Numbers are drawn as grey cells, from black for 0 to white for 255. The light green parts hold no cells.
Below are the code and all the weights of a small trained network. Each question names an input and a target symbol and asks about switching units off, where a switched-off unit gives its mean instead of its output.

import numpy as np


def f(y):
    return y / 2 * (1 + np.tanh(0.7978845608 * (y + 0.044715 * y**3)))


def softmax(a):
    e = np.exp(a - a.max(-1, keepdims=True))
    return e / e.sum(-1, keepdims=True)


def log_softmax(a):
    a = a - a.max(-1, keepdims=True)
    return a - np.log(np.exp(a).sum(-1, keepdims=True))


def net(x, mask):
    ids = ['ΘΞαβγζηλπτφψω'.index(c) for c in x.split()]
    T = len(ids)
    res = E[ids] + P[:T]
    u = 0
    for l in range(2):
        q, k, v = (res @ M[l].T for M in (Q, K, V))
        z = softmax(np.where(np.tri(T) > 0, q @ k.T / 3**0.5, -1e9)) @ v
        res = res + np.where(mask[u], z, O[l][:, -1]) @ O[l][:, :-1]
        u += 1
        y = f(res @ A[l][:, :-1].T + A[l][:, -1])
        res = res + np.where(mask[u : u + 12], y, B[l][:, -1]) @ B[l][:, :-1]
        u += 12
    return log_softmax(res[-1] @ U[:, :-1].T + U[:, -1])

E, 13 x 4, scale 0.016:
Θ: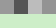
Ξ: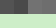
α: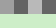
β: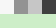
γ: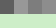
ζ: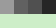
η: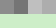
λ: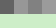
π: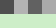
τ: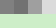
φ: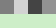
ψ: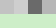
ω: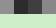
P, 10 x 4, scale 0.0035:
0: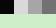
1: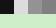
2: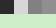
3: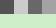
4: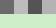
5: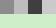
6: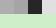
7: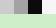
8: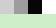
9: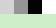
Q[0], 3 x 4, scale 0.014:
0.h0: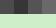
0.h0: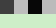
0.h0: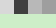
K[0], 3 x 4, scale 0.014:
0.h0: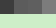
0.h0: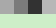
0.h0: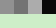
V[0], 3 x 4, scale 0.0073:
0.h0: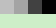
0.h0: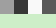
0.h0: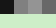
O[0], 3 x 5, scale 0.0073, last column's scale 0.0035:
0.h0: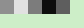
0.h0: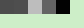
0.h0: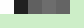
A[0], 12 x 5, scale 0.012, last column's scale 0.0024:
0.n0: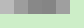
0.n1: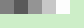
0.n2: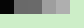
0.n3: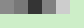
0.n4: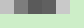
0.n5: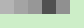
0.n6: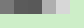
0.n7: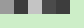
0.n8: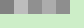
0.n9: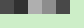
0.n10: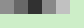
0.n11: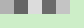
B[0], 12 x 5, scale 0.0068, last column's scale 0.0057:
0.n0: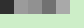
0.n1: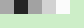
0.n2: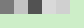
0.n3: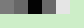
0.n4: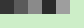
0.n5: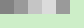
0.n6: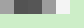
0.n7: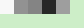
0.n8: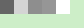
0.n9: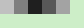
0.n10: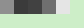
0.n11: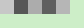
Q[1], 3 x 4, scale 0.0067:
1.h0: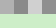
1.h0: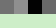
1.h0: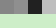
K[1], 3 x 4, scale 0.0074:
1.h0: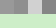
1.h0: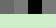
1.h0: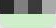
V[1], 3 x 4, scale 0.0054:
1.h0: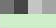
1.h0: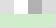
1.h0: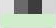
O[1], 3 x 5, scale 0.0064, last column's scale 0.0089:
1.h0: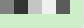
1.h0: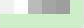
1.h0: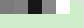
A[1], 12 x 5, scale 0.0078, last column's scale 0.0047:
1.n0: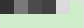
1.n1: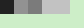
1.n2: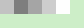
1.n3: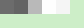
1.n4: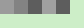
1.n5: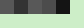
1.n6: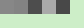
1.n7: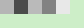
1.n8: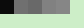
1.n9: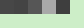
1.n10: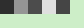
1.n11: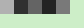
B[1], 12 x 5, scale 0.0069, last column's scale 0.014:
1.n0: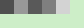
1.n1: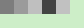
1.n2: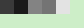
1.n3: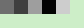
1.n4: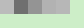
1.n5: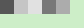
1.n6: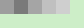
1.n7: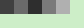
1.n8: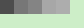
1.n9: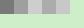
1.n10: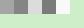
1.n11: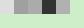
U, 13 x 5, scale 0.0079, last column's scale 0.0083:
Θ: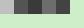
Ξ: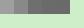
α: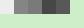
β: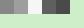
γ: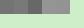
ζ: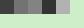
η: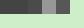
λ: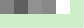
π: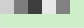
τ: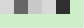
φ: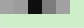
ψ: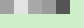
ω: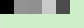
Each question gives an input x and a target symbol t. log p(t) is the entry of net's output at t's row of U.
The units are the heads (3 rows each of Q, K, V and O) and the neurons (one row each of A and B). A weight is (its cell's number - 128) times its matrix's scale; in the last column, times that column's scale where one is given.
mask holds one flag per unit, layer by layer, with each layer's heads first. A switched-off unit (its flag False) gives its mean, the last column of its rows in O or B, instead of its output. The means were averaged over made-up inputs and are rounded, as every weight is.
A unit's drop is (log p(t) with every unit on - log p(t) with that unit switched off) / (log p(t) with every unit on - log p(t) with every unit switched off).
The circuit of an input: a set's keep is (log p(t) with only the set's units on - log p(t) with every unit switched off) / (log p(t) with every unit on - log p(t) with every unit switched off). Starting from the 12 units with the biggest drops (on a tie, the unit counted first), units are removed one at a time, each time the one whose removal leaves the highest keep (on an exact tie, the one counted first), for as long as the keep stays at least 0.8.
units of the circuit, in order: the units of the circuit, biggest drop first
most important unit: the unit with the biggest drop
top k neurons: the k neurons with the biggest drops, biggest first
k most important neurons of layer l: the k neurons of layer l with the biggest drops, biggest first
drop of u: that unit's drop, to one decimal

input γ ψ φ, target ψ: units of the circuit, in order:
(0.h0, 0.n8, 1.h0)
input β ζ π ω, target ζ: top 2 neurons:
(1.n11, 0.n4)
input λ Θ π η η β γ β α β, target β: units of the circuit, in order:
(0.h0, 1.h0)
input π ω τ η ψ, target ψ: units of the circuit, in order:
(0.h0, 0.n8)
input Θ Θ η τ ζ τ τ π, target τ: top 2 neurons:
(1.n10, 0.n1)
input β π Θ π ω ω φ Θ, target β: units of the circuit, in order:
(0.h0)
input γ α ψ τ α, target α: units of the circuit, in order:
(0.h0, 0.n7, 1.n11, 0.n11)
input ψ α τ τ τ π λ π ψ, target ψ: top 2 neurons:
(0.n8, 0.n0)
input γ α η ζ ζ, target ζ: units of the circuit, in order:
(1.h0, 0.n4, 0.n1)
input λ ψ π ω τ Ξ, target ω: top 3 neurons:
(0.n3, 0.n10, 1.n5)
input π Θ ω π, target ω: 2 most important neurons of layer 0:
(0.n3, 0.n10)
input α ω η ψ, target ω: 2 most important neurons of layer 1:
(1.n11, 1.n8)
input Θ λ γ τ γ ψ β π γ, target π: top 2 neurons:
(1.n3, 1.n5)
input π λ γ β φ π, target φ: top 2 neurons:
(0.n3, 0.n1)
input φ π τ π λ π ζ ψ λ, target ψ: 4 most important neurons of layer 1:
(1.n2, 1.n10, 1.n1, 1.n7)
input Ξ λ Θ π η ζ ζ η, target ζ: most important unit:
1.n3
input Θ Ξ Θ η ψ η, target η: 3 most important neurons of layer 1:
(1.n2, 1.n7, 1.n10)
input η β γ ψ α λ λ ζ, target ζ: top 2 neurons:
(0.n4, 1.n11)
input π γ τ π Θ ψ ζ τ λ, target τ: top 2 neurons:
(1.n10, 0.n2)
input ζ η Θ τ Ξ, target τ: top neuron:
(1.n9)
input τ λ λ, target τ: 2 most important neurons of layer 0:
(0.n2, 0.n1)
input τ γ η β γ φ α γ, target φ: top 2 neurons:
(0.n3, 0.n1)
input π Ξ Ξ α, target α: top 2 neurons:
(0.n7, 1.n11)
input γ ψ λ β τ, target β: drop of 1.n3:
0.2
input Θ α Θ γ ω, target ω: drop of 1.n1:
0.0
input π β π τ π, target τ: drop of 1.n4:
0.1
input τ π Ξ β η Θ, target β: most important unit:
0.h0
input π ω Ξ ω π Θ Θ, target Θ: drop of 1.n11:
0.1
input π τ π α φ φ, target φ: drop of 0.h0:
0.2
